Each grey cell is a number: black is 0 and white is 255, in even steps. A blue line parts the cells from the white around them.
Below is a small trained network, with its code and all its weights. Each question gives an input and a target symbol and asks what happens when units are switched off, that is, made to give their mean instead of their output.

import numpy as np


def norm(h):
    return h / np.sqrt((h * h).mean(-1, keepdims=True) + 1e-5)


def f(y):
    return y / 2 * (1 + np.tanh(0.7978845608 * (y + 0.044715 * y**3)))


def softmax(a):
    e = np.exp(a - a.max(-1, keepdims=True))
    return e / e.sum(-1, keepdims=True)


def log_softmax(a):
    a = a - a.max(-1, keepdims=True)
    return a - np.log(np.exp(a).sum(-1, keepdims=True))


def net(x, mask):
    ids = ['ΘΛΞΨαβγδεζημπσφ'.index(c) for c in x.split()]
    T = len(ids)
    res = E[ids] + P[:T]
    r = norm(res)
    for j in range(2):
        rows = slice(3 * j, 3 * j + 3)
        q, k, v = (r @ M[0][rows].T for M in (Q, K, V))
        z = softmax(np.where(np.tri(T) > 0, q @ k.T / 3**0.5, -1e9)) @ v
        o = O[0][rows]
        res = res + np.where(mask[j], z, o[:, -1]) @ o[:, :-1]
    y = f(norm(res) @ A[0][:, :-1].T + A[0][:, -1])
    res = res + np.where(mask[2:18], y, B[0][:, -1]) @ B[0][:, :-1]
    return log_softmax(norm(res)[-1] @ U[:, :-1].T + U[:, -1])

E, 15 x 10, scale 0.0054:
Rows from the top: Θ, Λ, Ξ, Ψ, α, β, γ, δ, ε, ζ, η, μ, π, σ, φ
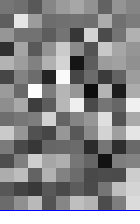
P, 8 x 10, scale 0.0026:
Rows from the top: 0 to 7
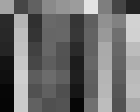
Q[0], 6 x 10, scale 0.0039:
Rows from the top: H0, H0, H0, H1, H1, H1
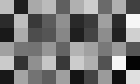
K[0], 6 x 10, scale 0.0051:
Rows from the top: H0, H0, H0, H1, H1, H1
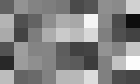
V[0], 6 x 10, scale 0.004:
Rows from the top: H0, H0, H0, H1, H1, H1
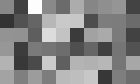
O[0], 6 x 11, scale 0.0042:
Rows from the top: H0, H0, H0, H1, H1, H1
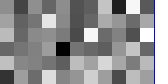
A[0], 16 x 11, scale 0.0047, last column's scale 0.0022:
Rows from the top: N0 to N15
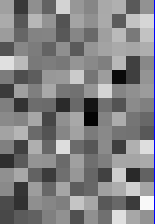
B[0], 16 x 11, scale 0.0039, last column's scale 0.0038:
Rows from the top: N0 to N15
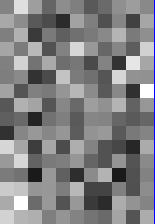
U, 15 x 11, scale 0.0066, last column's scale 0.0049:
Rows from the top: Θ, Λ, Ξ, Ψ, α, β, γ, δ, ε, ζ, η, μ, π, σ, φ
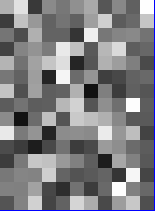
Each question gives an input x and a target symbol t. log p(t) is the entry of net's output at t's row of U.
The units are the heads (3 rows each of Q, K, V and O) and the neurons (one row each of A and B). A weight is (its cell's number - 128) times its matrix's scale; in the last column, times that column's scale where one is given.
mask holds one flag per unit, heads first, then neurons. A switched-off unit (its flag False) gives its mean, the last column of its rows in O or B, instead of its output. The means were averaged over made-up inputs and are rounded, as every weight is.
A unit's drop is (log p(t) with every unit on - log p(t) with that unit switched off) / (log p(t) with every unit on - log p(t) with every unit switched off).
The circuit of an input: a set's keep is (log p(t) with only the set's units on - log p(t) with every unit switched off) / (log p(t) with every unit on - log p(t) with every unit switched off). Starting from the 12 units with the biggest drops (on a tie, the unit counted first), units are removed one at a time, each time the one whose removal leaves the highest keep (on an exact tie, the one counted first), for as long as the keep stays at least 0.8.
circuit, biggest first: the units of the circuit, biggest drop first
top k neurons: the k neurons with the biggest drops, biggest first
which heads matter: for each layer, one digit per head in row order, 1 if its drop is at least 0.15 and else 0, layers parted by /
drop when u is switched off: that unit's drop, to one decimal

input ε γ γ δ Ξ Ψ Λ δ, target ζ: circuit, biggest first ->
H1
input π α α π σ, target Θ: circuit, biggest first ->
H0; N15
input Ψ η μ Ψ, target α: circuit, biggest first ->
H0; N1
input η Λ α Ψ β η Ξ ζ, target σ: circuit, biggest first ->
H1; H0
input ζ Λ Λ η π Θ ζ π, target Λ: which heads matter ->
10
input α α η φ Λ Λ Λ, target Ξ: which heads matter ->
10
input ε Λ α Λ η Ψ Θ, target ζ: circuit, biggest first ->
H1; H0
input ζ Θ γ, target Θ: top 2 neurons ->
N10; N8
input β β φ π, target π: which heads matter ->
00
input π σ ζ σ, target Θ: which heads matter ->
10
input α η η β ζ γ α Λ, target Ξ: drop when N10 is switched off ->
0.1
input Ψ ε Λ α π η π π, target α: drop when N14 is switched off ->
0.0
